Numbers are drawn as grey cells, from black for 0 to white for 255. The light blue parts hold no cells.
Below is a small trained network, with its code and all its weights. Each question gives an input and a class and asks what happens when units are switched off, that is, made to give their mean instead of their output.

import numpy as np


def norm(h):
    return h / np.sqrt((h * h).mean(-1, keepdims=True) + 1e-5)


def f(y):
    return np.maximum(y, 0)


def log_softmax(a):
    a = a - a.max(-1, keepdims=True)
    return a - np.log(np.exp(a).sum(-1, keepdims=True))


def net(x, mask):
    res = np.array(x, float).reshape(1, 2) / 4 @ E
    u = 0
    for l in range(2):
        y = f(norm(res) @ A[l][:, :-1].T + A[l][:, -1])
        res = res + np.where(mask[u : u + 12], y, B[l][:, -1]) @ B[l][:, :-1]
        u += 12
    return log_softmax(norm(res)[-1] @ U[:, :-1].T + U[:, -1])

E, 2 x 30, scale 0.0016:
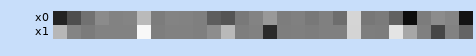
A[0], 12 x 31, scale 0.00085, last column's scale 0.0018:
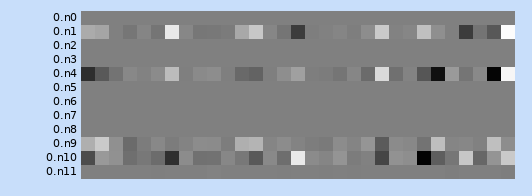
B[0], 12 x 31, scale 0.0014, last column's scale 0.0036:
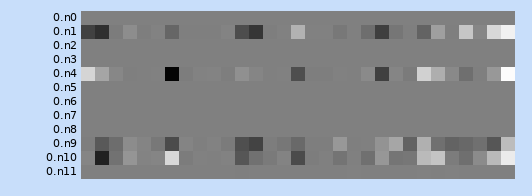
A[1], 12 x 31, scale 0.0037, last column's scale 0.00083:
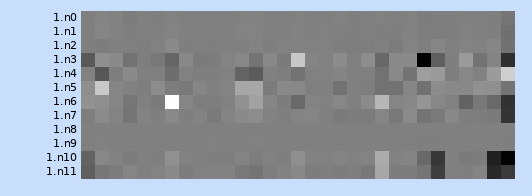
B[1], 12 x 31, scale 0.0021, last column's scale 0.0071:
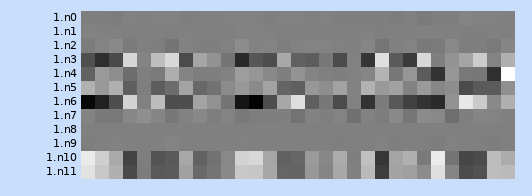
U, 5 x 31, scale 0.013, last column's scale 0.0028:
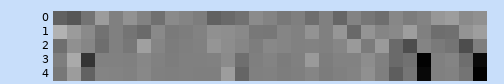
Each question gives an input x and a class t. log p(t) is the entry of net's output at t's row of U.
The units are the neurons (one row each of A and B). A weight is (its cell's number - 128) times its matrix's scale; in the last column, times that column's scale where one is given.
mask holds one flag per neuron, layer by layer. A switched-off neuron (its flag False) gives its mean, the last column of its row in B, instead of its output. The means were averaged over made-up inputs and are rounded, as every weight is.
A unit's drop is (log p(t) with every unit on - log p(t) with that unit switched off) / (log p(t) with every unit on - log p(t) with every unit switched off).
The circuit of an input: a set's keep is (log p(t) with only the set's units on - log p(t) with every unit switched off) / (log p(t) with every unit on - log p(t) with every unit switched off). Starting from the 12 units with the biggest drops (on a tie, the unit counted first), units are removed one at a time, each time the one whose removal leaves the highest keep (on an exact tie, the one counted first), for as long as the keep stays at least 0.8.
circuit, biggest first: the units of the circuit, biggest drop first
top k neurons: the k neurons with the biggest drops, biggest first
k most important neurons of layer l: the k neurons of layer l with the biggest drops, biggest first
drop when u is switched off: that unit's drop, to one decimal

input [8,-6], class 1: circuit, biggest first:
1.n11, 1.n10
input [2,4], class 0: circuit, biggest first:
1.n6
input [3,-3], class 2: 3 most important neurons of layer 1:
1.n6, 1.n4, 1.n3
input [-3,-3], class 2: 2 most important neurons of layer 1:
1.n4, 1.n11
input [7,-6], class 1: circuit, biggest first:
1.n11, 1.n10
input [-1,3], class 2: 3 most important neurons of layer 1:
1.n4, 1.n3, 1.n6
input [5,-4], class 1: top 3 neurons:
0.n1, 1.n11, 1.n10
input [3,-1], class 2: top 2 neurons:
0.n4, 1.n10
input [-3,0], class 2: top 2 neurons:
0.n4, 1.n11
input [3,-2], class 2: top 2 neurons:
0.n4, 0.n10
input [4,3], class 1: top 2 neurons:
0.n10, 1.n11
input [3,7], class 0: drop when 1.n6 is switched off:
0.1
